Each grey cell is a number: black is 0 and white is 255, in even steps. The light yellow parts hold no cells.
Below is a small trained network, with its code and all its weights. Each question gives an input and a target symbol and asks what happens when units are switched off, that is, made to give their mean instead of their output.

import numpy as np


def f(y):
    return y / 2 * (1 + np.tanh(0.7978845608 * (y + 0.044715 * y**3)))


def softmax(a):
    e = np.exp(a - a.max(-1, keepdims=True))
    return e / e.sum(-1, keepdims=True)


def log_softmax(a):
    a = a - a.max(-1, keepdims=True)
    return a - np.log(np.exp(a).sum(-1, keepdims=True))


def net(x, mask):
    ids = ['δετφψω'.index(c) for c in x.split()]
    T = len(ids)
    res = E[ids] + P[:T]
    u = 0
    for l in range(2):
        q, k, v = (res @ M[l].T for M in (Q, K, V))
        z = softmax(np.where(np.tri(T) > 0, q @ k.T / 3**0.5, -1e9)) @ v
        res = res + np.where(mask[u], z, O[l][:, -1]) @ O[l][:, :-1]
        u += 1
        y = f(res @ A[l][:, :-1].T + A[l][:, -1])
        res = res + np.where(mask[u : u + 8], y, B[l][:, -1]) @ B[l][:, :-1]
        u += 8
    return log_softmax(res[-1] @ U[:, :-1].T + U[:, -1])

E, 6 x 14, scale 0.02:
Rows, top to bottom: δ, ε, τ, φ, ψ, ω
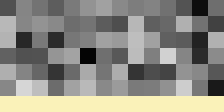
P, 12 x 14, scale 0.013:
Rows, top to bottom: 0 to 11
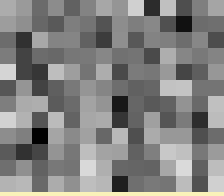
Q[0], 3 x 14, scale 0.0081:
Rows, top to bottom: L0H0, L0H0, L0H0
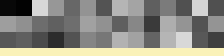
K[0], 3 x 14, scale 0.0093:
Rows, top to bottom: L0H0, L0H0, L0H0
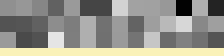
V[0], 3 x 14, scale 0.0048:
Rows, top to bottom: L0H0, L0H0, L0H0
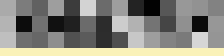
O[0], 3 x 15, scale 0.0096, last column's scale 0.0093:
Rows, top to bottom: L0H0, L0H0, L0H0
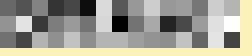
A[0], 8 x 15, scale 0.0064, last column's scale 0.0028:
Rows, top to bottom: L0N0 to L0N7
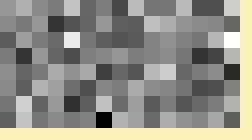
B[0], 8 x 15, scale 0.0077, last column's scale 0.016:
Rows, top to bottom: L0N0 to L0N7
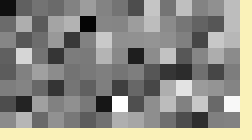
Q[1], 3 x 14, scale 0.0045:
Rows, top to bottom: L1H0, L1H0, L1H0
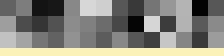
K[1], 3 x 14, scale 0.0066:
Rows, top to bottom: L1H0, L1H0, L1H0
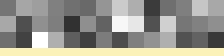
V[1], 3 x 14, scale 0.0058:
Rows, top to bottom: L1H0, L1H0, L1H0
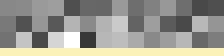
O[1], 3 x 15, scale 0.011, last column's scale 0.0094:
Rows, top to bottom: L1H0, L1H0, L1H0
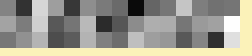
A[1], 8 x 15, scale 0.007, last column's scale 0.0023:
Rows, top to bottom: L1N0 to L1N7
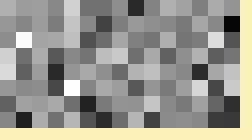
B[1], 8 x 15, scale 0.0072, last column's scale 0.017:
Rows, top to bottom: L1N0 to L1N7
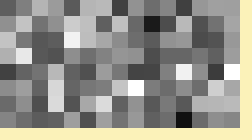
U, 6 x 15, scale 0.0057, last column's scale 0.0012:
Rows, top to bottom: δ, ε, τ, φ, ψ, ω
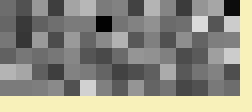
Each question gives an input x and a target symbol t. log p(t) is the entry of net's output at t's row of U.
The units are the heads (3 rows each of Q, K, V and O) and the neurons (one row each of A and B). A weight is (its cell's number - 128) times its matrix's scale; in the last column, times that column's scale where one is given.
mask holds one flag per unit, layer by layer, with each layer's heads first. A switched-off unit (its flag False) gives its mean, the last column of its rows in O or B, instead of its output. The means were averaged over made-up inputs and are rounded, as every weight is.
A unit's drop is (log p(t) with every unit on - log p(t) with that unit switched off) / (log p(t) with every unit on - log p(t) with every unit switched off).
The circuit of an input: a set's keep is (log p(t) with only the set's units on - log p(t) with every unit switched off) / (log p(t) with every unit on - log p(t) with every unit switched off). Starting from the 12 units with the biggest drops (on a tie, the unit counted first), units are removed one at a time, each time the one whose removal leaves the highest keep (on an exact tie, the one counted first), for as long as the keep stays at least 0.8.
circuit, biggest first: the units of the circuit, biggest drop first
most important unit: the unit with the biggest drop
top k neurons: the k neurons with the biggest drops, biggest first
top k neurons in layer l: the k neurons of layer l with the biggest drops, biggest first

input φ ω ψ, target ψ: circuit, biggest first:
[L0N6, L0N0]
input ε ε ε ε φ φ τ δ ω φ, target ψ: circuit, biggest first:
[L0H0, L0N3, L0N6, L0N5]
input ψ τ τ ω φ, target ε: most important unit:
L0N1
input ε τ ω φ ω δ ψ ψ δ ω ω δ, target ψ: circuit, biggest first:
[L0H0, L0N3, L0N5]
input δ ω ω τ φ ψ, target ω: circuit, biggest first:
[L0H0, L0N6]
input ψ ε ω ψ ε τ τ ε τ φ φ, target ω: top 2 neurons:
[L0N6, L0N1]
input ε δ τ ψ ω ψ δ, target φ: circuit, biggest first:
[L0H0, L0N1]
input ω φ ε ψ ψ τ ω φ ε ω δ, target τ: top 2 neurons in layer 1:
[L1N6, L1N3]
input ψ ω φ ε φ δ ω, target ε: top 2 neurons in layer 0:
[L0N1, L0N0]
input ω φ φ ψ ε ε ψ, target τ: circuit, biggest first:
[L0H0, L1H0]
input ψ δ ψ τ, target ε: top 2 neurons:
[L1N4, L0N6]
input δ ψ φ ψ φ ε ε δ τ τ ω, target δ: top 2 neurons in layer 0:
[L0N6, L0N0]
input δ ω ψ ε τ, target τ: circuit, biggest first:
[L1N4, L0H0]
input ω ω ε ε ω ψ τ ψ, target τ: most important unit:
L1H0
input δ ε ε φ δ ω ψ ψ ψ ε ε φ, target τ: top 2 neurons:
[L0N2, L1N6]
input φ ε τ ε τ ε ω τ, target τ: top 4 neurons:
[L1N4, L1N6, L0N1, L1N0]
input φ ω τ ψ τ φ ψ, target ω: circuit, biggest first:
[L0H0, L1H0]
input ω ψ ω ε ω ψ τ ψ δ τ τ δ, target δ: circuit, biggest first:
[L1N4, L0N6, L0H0]
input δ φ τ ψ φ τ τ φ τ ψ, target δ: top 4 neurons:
[L0N6, L1N4, L1N0, L0N1]
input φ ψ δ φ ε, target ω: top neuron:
[L0N6]
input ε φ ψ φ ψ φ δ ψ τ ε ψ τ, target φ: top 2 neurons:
[L0N1, L1N6]
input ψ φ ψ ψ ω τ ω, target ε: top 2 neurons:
[L0N1, L0N6]
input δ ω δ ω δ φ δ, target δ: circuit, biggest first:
[L1H0, L1N4, L0N6, L1N5]
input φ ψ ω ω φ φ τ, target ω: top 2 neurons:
[L0N6, L0N7]
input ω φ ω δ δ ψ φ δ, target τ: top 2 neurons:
[L0N6, L1N6]
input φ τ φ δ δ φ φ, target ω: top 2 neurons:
[L0N6, L0N2]
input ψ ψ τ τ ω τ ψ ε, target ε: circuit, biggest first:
[L0N6]
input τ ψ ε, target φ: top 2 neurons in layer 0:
[L0N1, L0N0]
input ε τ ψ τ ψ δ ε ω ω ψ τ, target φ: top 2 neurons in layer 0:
[L0N1, L0N6]
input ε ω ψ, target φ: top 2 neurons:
[L1N5, L0N1]
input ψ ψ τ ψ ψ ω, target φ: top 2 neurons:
[L1N5, L0N1]
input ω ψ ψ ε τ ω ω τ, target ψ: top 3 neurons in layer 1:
[L1N3, L1N5, L1N4]
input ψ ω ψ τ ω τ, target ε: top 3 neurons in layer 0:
[L0N1, L0N6, L0N2]
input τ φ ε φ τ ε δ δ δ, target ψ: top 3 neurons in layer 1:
[L1N2, L1N1, L1N5]
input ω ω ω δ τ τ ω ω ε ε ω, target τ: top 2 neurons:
[L1N6, L0N6]
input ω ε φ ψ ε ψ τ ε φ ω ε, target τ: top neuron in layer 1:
[L1N6]
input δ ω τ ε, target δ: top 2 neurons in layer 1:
[L1N4, L1N0]
